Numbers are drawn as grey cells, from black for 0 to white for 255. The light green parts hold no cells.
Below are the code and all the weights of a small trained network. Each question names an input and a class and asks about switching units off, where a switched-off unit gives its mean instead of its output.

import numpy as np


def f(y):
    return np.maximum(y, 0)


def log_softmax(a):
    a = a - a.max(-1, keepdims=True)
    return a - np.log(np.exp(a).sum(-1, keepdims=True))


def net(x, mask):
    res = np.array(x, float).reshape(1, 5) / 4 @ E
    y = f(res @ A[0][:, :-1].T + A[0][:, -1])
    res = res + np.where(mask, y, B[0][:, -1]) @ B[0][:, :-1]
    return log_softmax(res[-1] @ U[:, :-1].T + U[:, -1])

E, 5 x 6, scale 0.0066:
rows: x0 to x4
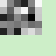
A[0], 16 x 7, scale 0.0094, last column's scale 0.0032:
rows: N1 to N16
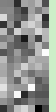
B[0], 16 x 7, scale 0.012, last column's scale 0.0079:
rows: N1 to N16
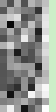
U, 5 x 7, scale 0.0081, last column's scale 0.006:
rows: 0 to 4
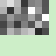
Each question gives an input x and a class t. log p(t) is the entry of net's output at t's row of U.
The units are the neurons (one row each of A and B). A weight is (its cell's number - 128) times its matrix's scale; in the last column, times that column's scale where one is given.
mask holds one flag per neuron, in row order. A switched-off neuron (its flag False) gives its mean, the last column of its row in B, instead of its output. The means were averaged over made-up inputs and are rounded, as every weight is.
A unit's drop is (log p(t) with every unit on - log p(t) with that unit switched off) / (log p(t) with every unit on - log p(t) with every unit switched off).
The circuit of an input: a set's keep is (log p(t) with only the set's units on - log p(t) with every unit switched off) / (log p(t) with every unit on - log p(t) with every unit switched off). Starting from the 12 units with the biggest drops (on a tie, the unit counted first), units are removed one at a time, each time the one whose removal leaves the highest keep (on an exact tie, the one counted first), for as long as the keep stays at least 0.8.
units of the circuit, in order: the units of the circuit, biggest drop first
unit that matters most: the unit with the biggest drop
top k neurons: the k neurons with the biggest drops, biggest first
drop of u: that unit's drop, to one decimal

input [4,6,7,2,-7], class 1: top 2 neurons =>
[N14 N13]
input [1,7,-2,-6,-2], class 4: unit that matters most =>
N5
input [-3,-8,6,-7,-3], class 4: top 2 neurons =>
[N6 N13]
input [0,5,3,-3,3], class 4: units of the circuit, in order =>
[N13 N5]
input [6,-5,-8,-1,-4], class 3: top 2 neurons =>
[N13 N16]
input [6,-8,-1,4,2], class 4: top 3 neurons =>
[N6 N16 N2]
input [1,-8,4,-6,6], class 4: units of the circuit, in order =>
[N6 N13]
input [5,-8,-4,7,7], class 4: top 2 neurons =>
[N6 N2]
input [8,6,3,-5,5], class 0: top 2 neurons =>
[N3 N7]
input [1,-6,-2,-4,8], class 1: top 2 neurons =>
[N4 N1]
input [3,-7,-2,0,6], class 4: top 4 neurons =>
[N6 N14 N2 N15]
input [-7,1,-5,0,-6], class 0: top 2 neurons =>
[N16 N4]
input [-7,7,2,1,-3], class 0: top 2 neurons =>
[N16 N6]
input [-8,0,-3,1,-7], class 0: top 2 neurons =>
[N16 N4]
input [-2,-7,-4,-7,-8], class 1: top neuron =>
[N14]
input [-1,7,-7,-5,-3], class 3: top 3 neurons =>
[N13 N12 N6]
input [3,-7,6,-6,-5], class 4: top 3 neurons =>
[N6 N13 N2]
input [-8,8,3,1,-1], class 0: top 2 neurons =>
[N16 N6]
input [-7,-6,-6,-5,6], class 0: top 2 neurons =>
[N16 N14]
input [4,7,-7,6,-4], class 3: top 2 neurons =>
[N13 N12]
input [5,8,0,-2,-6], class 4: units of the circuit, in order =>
[N5]
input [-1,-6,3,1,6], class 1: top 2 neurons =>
[N4 N5]
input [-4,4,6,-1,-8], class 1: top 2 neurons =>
[N14 N13]
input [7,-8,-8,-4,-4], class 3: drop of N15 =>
-0.1
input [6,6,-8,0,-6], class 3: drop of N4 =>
0.1
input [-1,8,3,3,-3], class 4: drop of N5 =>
0.2
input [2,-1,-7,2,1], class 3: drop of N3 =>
0.0
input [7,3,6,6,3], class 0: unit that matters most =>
N13
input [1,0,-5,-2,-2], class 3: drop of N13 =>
0.5
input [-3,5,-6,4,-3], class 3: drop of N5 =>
-0.1
